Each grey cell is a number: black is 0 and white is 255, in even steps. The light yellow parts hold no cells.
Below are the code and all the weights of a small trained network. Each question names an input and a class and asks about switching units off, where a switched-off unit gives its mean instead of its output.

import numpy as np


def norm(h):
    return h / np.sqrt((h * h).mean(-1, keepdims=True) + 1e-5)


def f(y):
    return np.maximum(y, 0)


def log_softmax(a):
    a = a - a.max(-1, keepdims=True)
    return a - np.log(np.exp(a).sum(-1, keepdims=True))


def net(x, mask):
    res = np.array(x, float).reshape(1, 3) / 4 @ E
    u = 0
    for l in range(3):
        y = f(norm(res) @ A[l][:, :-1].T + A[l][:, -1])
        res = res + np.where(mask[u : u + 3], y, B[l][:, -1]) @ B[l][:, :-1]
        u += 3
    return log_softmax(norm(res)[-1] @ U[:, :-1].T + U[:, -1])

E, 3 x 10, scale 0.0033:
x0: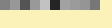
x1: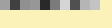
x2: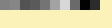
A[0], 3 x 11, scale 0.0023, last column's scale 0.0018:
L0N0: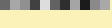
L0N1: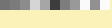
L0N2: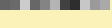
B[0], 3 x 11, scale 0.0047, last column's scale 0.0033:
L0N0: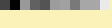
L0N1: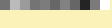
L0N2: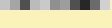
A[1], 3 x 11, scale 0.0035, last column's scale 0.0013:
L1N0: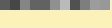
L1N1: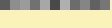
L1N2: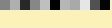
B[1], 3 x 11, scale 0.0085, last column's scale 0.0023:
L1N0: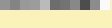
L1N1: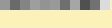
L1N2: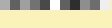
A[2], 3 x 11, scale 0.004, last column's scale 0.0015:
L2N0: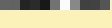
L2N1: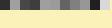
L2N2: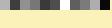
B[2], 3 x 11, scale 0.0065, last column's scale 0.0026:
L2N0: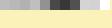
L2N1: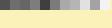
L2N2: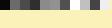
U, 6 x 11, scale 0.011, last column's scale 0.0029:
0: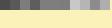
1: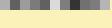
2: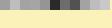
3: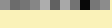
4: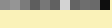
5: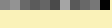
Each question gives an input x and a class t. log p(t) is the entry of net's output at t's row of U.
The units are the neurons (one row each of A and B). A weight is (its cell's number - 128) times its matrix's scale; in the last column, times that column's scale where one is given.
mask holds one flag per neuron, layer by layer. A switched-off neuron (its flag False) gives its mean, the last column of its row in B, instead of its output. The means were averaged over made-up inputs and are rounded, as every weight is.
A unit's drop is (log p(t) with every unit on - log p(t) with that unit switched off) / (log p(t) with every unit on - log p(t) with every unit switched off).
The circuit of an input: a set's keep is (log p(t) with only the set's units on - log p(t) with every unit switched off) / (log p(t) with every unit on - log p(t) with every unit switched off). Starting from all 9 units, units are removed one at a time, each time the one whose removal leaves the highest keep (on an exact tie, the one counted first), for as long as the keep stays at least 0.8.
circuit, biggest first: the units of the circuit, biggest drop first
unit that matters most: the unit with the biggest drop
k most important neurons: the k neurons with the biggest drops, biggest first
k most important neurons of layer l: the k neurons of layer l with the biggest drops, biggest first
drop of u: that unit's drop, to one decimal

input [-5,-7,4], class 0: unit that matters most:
L2N1
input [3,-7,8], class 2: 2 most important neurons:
(L2N0, L2N2)
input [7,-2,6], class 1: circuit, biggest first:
(L1N2, L0N1)
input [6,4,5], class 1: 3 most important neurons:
(L1N2, L0N0, L0N1)
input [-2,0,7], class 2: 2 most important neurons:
(L2N0, L1N2)
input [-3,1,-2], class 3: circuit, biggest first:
(L1N2, L2N0, L0N2)
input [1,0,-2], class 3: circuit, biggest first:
(L0N1, L2N0)
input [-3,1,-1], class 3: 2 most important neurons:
(L1N2, L2N0)
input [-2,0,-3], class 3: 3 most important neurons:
(L0N2, L2N0, L1N2)
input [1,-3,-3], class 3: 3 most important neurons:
(L0N1, L2N0, L2N2)
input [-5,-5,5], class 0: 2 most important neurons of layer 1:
(L1N2, L1N1)
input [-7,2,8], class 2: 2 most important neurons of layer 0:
(L0N0, L0N2)
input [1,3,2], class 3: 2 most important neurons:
(L1N0, L2N1)
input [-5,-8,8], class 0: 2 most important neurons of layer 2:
(L2N1, L2N0)
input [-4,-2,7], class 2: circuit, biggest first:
(L2N0, L1N2)
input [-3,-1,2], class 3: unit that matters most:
L1N0
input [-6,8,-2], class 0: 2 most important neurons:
(L2N2, L1N2)
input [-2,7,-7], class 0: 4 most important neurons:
(L2N2, L2N0, L1N2, L1N1)
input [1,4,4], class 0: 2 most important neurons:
(L2N2, L0N1)
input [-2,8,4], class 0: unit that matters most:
L2N2
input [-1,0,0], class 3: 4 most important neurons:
(L1N2, L2N0, L0N2, L2N1)
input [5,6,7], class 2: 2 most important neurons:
(L2N0, L0N0)
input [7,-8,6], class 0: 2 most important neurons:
(L2N1, L0N0)
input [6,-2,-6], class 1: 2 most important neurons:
(L1N2, L2N0)
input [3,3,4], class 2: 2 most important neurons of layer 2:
(L2N0, L2N1)
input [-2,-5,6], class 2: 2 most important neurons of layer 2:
(L2N0, L2N2)
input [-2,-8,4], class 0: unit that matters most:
L2N1
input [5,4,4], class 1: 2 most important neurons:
(L1N2, L0N0)
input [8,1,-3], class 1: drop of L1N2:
0.9
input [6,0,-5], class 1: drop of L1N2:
1.0
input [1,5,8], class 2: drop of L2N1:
0.0
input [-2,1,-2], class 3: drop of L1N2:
0.3
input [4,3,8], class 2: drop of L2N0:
1.1
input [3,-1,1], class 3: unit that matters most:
L0N0
